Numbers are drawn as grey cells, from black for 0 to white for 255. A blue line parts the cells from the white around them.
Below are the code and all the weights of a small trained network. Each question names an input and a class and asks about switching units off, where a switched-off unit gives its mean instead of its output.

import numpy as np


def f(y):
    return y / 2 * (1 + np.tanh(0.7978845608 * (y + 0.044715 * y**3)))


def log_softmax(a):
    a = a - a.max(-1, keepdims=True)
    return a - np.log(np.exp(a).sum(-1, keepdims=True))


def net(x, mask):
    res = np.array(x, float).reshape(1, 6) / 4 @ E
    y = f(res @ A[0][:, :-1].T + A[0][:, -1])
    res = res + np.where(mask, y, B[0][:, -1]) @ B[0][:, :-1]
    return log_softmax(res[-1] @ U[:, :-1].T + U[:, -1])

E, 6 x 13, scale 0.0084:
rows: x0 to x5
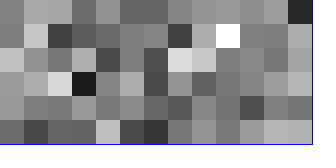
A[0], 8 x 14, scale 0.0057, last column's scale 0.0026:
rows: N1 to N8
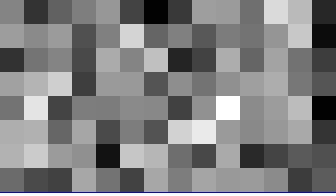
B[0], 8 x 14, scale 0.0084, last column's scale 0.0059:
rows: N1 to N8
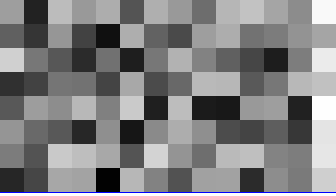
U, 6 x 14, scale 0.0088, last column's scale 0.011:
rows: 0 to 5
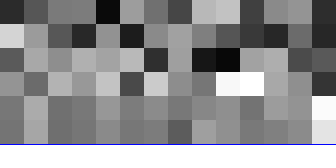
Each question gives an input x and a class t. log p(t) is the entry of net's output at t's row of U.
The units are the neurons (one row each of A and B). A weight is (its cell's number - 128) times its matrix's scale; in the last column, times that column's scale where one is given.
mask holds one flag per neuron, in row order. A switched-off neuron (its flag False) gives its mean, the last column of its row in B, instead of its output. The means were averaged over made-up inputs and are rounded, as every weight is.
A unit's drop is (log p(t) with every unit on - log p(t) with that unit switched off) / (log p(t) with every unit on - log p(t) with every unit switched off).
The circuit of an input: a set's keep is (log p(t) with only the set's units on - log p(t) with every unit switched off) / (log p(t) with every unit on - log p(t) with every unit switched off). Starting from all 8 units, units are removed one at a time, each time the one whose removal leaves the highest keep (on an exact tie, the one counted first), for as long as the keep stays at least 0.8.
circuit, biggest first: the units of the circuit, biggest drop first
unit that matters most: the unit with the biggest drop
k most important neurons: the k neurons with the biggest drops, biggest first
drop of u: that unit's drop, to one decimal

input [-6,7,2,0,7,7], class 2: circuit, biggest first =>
N5
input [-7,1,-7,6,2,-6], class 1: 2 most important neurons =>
N3; N8
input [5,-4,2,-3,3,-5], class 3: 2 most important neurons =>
N5; N7
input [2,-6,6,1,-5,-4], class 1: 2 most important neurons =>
N5; N6
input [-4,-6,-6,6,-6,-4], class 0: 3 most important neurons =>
N2; N5; N4
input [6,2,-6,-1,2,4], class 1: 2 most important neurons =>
N3; N7
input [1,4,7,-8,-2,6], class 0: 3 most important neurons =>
N8; N3; N7
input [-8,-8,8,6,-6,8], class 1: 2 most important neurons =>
N6; N5
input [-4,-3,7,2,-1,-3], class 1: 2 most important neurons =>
N6; N5
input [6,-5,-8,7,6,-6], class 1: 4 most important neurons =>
N3; N8; N5; N1
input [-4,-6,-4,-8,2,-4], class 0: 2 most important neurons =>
N8; N5
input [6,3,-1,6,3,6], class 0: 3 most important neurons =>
N4; N7; N2
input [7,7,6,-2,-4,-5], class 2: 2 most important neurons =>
N5; N3
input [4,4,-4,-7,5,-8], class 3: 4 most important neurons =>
N7; N4; N2; N6
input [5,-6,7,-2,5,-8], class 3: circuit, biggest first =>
N7
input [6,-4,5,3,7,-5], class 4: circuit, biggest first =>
N5; N3
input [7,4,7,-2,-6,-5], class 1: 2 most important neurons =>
N6; N1
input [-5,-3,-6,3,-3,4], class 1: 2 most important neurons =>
N3; N5
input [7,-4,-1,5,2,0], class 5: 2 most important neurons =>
N5; N8
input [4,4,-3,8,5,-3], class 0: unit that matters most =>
N4
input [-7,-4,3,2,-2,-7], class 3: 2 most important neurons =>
N7; N5
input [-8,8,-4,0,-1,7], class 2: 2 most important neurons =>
N5; N7
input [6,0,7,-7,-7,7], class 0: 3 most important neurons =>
N8; N3; N7
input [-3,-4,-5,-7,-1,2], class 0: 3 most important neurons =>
N8; N5; N6
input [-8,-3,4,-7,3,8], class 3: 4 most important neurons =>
N1; N4; N2; N5
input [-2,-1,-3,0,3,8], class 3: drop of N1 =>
0.6
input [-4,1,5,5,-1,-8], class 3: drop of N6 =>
0.0
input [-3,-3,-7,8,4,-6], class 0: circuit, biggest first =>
N2
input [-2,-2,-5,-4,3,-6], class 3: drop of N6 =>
0.3
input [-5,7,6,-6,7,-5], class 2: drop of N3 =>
0.2
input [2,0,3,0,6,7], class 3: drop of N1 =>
0.7
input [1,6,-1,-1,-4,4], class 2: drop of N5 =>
0.8
